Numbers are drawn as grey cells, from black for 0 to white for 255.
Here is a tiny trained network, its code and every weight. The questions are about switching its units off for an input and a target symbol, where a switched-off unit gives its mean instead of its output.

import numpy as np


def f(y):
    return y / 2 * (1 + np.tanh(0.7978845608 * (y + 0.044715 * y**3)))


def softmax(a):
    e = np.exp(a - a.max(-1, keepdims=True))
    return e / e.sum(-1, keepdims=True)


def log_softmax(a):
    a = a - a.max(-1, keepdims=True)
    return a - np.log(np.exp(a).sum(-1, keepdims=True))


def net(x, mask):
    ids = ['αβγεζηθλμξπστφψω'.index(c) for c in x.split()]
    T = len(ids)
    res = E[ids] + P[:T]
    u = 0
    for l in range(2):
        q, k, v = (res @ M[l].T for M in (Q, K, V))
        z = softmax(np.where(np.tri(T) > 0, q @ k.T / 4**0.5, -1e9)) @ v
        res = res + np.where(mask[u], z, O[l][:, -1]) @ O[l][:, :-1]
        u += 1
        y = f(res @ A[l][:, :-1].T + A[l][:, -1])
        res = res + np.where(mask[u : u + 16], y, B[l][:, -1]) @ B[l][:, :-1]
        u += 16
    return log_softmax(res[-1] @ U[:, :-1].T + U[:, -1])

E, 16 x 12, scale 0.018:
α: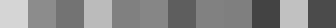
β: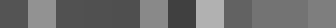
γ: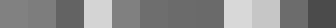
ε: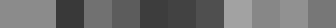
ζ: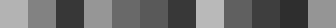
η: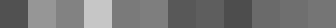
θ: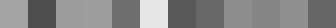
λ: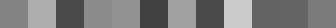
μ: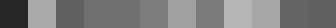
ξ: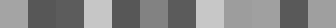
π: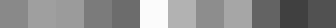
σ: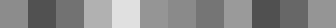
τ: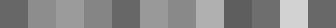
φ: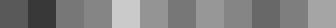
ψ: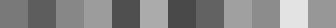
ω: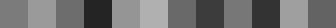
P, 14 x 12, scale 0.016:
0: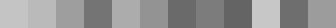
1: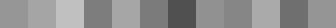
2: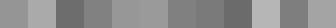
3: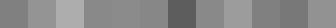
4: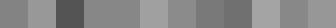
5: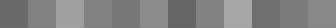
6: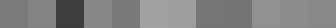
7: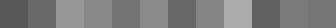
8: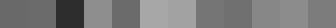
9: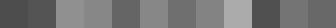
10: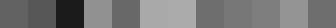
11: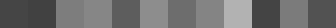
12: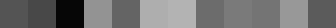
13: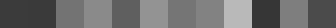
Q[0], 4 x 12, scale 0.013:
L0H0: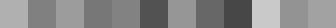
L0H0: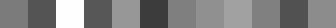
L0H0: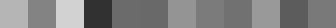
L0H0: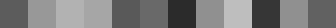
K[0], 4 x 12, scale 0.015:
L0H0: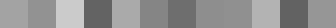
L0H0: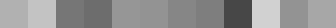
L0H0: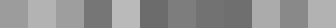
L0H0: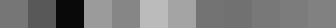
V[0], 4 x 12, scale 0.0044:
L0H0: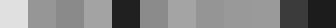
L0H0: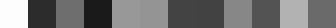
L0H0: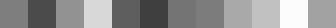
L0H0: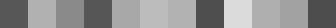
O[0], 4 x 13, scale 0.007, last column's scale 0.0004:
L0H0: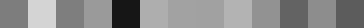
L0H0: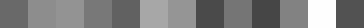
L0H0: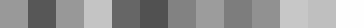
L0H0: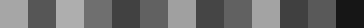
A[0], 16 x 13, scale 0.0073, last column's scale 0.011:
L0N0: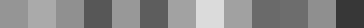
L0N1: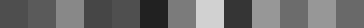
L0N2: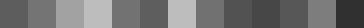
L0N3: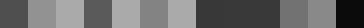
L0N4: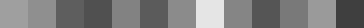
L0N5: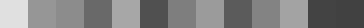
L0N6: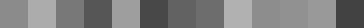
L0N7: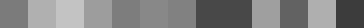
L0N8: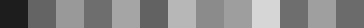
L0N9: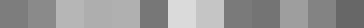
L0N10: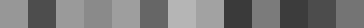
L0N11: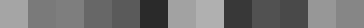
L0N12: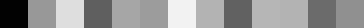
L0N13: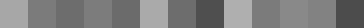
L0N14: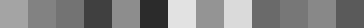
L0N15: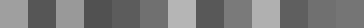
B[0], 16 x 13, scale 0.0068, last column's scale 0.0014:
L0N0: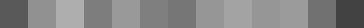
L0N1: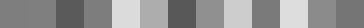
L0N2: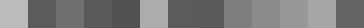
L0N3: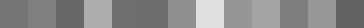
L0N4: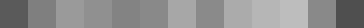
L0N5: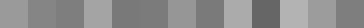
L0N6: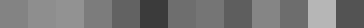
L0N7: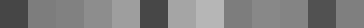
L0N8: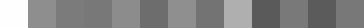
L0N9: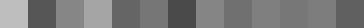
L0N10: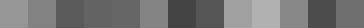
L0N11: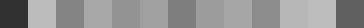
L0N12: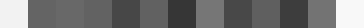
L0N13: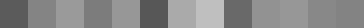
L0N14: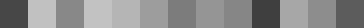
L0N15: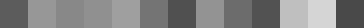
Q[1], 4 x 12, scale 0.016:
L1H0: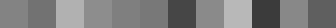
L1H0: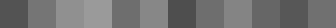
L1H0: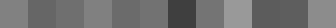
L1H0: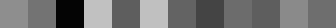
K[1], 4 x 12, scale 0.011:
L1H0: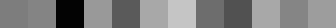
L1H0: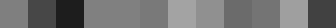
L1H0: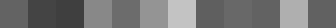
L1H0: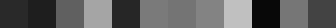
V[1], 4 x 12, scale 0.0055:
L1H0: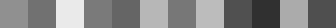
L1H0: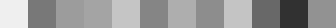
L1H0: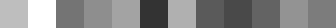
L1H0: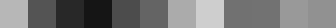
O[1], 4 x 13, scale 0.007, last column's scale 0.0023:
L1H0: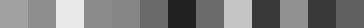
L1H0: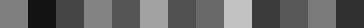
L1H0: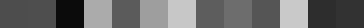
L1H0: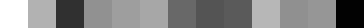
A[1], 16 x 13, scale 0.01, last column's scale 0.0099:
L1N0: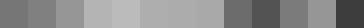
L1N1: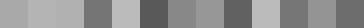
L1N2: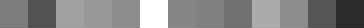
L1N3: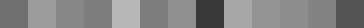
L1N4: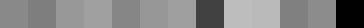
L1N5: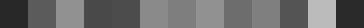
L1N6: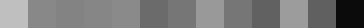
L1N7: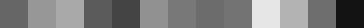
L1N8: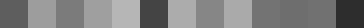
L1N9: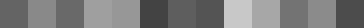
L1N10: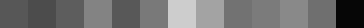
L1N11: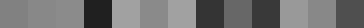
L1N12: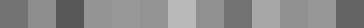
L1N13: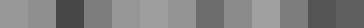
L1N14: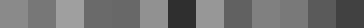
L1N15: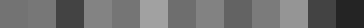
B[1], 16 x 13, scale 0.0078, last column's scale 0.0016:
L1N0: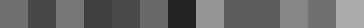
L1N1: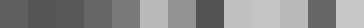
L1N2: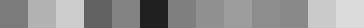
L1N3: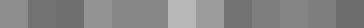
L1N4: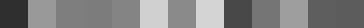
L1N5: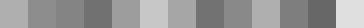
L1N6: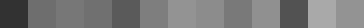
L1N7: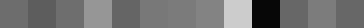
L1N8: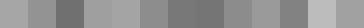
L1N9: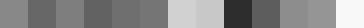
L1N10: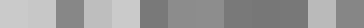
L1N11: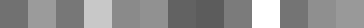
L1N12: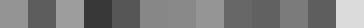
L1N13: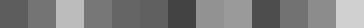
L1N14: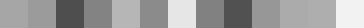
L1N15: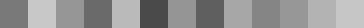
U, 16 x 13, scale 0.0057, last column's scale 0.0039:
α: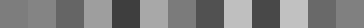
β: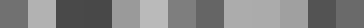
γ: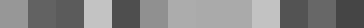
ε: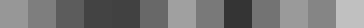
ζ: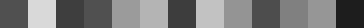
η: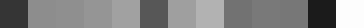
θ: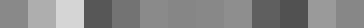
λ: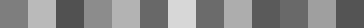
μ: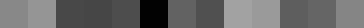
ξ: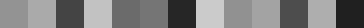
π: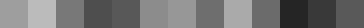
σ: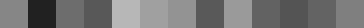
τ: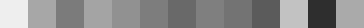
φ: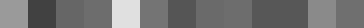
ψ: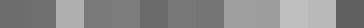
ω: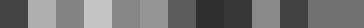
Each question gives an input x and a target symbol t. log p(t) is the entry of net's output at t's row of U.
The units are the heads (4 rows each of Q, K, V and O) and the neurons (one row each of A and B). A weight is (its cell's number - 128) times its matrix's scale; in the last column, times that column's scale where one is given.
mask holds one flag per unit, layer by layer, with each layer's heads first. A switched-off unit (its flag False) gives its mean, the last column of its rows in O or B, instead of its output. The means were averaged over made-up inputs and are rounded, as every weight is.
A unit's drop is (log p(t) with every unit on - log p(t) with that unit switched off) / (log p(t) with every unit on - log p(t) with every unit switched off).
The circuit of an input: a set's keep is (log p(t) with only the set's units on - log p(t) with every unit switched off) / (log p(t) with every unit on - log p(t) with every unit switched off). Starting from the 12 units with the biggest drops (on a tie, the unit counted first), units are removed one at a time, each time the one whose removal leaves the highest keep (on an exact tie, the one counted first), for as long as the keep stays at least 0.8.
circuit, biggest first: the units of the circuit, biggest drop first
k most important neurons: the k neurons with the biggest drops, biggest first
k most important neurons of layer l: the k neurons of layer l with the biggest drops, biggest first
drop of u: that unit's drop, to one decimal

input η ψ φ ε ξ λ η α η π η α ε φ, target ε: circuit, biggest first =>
L1H0; L1N12
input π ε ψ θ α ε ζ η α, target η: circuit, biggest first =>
L1H0; L0H0
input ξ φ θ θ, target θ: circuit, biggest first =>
L1N2; L1H0
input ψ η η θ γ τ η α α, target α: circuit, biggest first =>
L1H0; L0H0
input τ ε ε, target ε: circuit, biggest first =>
L1H0; L1N12; L1N9
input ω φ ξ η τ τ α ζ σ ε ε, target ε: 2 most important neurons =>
L1N12; L1N9
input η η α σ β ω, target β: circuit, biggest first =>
L1H0; L1N1; L1N11
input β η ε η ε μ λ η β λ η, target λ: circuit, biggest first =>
L1H0; L1N10; L1N15
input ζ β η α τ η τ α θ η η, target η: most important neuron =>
L0N12
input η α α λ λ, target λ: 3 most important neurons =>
L1N10; L0N14; L1N8
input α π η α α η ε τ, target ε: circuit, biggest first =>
L1H0; L0N12
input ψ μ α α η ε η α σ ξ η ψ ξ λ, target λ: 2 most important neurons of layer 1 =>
L1N8; L1N9
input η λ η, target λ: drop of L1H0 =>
1.3
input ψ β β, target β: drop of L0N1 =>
0.1
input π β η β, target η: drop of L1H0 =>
0.7
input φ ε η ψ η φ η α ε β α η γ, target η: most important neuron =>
L1N9
